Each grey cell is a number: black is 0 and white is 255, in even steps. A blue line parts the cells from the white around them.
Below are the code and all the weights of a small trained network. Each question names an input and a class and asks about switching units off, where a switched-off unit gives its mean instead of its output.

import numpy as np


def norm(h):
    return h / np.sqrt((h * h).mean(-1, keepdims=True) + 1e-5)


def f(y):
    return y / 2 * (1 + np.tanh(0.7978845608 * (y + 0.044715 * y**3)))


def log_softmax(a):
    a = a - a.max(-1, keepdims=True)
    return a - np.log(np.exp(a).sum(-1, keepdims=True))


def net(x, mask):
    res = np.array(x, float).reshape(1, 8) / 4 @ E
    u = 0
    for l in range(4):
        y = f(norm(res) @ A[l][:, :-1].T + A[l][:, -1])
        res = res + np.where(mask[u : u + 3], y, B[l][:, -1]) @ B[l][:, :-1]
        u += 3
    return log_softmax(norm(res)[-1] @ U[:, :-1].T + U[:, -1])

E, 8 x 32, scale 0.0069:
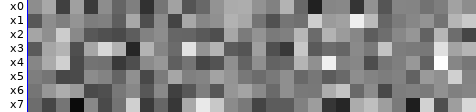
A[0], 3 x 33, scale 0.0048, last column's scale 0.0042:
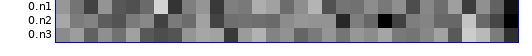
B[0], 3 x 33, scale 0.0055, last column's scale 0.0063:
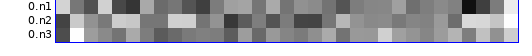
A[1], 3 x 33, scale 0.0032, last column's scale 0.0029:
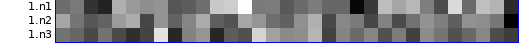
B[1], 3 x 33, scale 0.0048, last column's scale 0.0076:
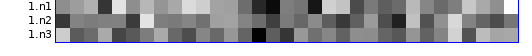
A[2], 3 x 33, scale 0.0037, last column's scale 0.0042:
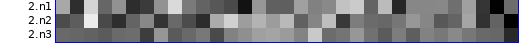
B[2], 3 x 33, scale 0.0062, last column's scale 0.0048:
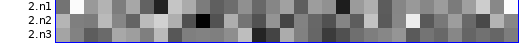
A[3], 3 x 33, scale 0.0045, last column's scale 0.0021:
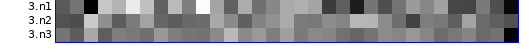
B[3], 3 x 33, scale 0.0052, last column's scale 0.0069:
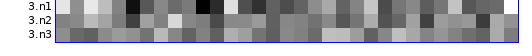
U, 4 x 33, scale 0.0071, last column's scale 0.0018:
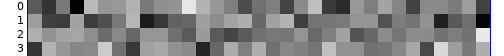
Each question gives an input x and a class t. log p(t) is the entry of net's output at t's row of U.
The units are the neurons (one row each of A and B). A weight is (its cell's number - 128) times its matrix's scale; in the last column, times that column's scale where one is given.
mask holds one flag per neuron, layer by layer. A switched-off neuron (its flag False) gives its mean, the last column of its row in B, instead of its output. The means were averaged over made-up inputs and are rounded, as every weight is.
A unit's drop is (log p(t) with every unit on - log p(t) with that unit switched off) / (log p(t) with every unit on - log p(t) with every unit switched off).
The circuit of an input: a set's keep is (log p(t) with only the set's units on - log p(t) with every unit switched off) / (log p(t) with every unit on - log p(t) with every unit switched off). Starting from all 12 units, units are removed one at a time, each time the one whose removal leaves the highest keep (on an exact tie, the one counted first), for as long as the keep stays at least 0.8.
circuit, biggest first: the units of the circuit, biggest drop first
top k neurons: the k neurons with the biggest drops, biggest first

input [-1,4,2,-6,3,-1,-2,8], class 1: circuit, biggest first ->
[0.n1]
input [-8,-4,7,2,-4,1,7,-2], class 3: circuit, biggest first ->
[2.n1, 3.n1]
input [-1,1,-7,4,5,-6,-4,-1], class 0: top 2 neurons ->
[2.n1, 0.n2]
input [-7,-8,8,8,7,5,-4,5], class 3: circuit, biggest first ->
[2.n1, 3.n1]
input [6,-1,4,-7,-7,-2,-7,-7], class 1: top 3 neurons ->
[0.n1, 1.n1, 2.n1]
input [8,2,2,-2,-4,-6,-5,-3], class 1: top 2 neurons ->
[0.n1, 1.n1]
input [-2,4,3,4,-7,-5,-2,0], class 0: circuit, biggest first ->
[2.n1, 0.n1]
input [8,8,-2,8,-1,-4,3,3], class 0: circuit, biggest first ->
[2.n1, 1.n1]
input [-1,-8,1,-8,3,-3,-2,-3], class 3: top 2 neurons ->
[0.n2, 2.n1]
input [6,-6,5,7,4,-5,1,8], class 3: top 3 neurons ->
[0.n2, 3.n1, 0.n1]
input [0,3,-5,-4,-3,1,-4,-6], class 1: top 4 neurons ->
[1.n1, 0.n1, 0.n2, 2.n1]
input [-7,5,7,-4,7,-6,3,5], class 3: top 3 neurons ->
[2.n1, 3.n1, 0.n1]
